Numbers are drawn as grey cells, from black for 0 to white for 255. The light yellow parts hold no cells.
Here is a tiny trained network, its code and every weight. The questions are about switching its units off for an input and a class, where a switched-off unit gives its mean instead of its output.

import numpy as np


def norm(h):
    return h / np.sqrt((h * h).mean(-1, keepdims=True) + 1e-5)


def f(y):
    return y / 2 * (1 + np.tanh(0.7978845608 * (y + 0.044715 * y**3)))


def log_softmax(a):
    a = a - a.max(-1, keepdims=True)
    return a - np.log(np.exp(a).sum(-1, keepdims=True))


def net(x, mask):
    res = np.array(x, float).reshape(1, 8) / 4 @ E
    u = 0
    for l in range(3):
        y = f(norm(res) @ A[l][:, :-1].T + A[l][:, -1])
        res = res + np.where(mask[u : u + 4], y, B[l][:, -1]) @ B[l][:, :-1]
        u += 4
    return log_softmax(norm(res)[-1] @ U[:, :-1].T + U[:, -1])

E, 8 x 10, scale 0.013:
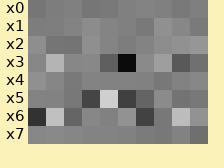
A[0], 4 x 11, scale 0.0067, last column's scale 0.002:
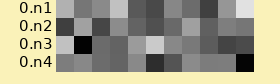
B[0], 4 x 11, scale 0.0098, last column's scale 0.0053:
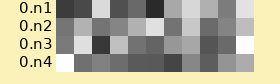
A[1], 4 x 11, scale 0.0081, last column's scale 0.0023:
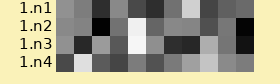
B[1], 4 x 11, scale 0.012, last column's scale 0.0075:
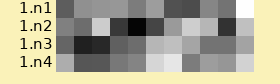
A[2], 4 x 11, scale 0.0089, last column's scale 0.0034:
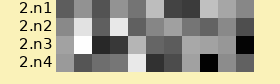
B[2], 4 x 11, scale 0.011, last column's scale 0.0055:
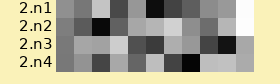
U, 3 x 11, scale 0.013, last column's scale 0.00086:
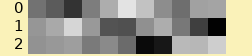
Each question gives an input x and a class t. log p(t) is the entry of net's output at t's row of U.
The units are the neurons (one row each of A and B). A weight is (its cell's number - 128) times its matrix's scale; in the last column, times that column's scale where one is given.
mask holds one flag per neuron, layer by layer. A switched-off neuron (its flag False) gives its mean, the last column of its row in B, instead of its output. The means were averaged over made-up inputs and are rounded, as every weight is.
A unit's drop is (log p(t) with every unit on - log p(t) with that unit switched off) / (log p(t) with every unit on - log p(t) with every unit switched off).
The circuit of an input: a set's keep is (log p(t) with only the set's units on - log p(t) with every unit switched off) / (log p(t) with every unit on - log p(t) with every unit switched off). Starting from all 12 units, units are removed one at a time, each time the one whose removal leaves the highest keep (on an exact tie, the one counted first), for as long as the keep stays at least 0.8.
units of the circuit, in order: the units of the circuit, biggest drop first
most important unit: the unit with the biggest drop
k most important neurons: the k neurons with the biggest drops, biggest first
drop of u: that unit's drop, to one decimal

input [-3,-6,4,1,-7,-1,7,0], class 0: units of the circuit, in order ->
(1.n4)
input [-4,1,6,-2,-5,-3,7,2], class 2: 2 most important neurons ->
(2.n1; 0.n3)
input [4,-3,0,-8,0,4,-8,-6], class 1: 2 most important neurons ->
(1.n2; 0.n3)
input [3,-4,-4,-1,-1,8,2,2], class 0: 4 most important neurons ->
(1.n3; 0.n3; 2.n1; 2.n3)
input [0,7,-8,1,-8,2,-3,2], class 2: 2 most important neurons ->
(1.n2; 2.n4)
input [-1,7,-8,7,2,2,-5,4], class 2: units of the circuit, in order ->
(2.n4; 1.n2)
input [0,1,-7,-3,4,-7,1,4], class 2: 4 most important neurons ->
(2.n1; 0.n3; 1.n4; 0.n2)
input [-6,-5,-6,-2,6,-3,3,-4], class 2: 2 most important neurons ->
(2.n1; 0.n3)
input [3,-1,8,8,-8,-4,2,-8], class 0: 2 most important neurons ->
(1.n2; 0.n2)
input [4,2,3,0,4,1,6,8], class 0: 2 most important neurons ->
(1.n4; 1.n1)
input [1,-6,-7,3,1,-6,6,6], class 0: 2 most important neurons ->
(2.n2; 1.n1)
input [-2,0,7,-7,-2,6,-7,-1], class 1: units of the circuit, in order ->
(1.n2; 0.n3)
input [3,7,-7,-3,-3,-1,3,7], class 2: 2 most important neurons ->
(2.n1; 2.n2)
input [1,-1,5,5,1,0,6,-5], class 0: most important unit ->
1.n4
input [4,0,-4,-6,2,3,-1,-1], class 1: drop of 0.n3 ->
0.5
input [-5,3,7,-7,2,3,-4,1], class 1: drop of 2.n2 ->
0.0
